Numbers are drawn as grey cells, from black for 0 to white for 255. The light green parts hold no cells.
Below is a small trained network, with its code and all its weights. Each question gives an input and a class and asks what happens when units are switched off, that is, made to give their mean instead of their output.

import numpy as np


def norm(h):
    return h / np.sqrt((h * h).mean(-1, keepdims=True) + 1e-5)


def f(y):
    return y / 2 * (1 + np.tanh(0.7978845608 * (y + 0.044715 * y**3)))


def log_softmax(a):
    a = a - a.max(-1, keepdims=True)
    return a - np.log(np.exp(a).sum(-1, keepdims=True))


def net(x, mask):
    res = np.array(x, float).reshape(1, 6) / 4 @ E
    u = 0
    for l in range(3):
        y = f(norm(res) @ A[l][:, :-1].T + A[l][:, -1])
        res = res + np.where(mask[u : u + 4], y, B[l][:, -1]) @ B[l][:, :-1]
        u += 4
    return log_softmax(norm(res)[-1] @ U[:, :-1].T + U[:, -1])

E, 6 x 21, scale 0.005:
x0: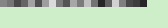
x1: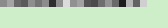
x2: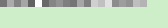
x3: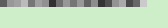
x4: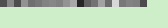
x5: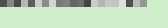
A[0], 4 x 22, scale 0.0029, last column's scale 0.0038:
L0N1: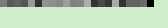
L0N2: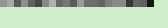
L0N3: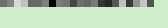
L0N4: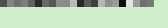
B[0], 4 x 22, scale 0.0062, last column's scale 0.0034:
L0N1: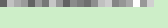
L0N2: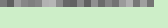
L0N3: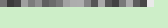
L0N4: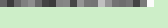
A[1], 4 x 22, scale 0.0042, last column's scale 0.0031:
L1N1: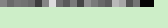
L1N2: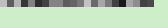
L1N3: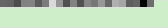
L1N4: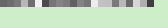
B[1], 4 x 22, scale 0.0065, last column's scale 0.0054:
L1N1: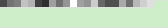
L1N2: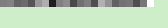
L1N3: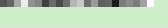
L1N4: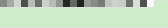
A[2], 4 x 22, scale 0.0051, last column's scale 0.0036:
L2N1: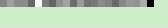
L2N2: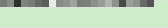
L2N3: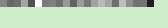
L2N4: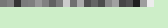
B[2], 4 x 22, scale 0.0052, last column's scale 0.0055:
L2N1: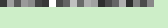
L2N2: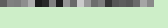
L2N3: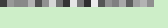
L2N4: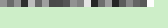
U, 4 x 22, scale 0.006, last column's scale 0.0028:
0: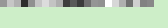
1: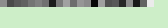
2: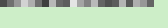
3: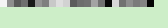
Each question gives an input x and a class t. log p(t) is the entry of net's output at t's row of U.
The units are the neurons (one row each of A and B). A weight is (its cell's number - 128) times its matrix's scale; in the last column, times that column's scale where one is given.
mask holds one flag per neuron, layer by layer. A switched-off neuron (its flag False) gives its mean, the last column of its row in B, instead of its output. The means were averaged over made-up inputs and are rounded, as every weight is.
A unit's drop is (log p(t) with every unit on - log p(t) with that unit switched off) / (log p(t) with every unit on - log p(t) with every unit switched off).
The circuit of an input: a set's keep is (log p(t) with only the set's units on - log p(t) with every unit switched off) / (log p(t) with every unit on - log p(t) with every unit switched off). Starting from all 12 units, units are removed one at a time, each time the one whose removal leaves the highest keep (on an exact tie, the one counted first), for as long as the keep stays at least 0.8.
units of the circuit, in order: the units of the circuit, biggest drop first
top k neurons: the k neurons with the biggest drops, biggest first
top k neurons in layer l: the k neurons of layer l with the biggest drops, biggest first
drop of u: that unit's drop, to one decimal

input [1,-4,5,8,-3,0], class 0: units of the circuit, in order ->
[L1N4]
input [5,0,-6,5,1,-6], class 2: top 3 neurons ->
[L0N1, L1N1, L0N4]
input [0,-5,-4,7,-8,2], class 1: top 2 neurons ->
[L0N1, L1N4]
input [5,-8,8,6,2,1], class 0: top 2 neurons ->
[L1N4, L0N3]
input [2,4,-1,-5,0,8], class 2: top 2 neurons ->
[L0N1, L2N2]
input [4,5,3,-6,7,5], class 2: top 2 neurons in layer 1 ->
[L1N3, L1N2]
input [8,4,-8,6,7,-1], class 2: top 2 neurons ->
[L0N1, L1N1]
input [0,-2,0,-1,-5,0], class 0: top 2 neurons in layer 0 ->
[L0N3, L0N4]
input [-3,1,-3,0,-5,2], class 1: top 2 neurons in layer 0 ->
[L0N1, L0N3]
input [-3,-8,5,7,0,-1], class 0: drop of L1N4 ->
0.9
